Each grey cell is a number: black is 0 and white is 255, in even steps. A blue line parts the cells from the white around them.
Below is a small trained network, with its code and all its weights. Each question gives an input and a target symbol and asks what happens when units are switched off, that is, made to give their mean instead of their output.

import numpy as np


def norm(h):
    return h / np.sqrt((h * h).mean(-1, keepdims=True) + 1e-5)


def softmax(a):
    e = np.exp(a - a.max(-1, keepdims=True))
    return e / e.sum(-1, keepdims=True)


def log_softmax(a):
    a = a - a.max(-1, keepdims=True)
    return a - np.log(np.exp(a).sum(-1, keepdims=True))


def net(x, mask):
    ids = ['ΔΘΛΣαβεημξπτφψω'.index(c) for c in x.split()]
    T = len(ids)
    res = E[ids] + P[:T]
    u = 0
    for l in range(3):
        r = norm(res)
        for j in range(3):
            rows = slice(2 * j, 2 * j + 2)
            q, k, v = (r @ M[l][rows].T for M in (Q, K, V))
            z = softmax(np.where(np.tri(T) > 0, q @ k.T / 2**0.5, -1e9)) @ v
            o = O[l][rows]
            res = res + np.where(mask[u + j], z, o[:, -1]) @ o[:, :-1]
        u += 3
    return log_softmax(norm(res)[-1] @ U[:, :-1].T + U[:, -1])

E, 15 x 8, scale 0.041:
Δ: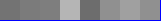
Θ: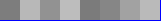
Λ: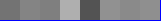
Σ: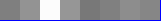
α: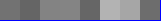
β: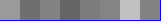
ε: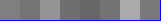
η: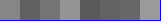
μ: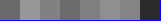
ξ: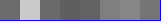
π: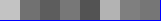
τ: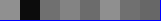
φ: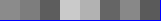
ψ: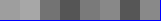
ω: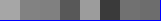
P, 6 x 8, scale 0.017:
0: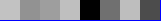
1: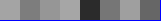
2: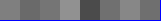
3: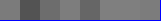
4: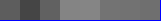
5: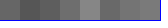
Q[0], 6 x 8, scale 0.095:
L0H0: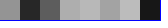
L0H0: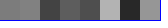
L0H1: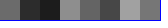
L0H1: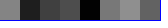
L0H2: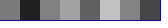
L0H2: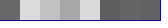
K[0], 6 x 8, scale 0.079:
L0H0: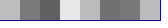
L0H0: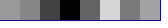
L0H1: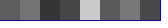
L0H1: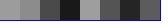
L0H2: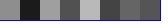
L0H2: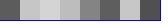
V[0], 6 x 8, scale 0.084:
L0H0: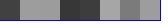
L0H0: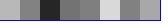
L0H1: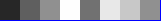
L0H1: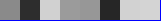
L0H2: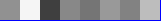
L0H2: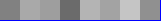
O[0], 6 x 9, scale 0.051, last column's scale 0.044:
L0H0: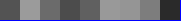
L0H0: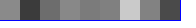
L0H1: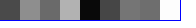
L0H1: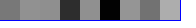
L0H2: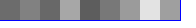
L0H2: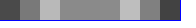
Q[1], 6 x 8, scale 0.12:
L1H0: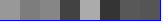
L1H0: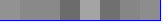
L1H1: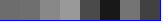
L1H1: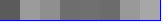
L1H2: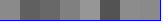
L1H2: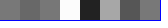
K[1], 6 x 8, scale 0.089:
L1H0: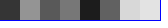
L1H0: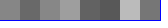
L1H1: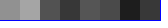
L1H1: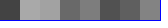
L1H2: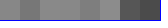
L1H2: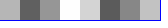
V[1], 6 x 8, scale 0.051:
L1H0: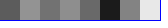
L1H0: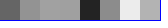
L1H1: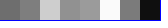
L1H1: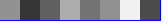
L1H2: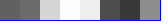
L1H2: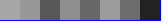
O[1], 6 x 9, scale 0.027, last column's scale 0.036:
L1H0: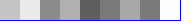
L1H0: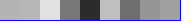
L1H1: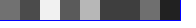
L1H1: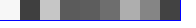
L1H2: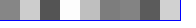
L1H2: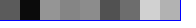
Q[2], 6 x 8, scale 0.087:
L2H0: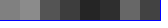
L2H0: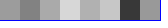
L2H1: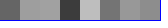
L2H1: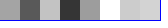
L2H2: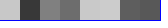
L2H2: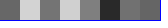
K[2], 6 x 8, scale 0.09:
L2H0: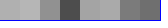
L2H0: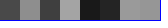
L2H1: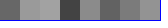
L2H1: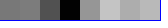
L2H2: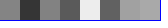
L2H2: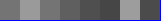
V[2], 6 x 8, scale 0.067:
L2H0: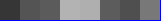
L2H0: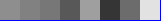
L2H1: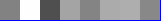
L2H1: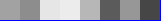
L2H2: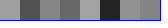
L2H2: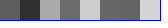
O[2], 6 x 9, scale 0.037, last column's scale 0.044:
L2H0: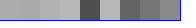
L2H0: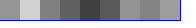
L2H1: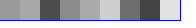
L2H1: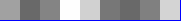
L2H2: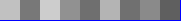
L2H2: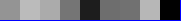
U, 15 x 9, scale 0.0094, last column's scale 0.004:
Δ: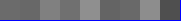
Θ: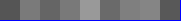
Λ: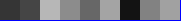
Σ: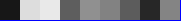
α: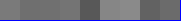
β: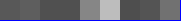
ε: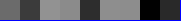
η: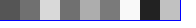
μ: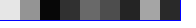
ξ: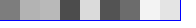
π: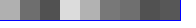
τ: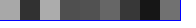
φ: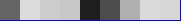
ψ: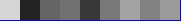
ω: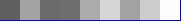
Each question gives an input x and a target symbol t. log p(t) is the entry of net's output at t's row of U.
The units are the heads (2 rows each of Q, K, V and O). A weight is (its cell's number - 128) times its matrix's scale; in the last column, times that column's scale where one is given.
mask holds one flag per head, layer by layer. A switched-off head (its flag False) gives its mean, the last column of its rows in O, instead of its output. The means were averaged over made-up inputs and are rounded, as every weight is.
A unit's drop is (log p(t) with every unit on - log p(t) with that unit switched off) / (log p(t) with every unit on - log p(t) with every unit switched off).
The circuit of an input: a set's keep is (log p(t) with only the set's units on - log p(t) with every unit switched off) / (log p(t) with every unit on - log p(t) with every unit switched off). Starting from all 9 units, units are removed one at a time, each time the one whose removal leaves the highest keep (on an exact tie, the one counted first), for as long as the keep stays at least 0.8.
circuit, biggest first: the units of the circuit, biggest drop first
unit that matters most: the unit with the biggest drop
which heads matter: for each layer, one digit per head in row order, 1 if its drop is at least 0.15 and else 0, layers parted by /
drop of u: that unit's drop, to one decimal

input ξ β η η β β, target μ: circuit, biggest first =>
(L0H2)
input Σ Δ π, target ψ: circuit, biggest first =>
(L0H0, L0H1, L1H1)
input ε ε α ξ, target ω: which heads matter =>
011 / 000 / 000
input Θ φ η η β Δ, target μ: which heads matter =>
011 / 000 / 100
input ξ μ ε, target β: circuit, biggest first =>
(L0H1, L0H2, L0H0, L1H0)
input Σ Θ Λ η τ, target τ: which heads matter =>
011 / 000 / 000
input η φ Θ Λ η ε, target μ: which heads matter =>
011 / 011 / 100
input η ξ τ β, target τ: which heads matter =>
001 / 000 / 000
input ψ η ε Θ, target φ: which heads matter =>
011 / 000 / 000
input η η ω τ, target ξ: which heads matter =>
010 / 000 / 000
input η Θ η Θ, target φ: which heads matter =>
011 / 001 / 000
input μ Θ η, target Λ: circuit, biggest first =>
(L0H1, L1H1, L1H0)
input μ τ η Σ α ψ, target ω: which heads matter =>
010 / 000 / 000
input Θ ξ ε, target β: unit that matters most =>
L0H1
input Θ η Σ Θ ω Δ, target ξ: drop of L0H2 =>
-0.1
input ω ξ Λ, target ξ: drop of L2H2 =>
0.1
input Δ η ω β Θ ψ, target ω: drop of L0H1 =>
0.4
